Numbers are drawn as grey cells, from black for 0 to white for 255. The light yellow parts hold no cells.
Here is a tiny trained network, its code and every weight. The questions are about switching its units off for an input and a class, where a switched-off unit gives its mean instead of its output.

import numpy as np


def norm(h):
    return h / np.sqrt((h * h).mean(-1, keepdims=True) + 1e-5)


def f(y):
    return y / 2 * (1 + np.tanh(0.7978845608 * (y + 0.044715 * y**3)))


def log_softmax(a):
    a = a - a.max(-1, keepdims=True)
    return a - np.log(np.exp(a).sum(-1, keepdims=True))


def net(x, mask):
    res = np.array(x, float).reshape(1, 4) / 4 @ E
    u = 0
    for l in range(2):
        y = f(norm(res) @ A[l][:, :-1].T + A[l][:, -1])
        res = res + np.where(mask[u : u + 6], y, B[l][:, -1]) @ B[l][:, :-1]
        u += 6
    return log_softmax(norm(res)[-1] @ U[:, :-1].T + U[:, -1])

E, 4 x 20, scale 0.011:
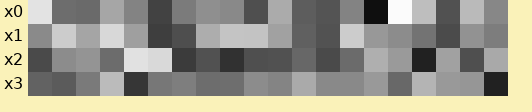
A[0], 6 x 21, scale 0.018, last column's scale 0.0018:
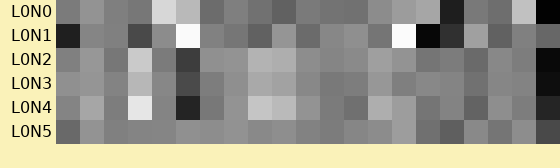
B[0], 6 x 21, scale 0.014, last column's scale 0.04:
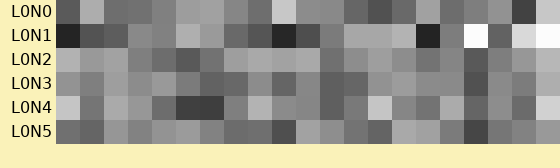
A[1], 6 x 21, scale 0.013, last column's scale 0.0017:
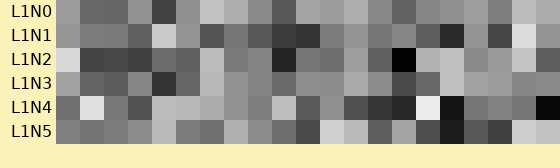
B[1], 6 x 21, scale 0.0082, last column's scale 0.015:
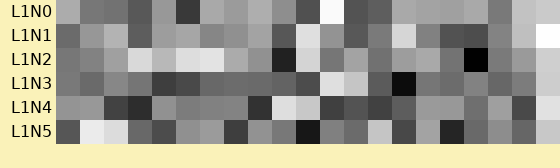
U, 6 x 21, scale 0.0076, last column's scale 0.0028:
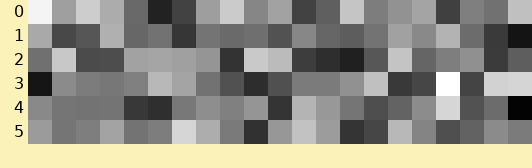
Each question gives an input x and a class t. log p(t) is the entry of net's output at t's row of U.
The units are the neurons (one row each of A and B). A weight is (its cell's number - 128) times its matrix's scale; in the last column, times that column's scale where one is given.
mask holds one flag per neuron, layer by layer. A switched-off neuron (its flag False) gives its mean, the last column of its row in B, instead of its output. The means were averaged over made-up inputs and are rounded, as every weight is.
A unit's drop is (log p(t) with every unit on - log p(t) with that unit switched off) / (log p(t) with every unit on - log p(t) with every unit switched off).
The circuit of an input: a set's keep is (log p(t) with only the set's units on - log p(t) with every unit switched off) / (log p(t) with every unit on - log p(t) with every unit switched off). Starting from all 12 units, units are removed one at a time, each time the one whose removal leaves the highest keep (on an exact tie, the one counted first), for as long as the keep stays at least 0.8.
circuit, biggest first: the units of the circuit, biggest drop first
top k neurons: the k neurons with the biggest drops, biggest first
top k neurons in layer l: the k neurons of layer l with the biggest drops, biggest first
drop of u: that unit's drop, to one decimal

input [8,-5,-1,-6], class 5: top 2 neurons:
[L0N0; L0N1]
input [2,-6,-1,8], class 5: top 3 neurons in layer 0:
[L0N1; L0N0; L0N4]
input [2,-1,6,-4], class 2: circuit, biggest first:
[L0N0]
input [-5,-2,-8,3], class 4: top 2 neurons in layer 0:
[L0N1; L0N3]
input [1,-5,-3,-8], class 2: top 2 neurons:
[L0N1; L0N4]
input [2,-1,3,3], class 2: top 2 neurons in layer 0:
[L0N1; L0N4]
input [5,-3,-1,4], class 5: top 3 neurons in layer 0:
[L0N1; L0N0; L0N4]
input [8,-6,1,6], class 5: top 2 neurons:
[L0N1; L0N0]
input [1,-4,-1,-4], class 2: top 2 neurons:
[L0N1; L0N4]
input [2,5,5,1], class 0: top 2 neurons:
[L0N4; L0N1]
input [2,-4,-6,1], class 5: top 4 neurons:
[L0N1; L0N4; L0N0; L1N2]
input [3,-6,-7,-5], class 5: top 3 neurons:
[L0N1; L0N0; L1N2]
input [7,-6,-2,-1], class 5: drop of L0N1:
0.6
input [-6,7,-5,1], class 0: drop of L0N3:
0.0
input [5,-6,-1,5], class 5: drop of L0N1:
0.7
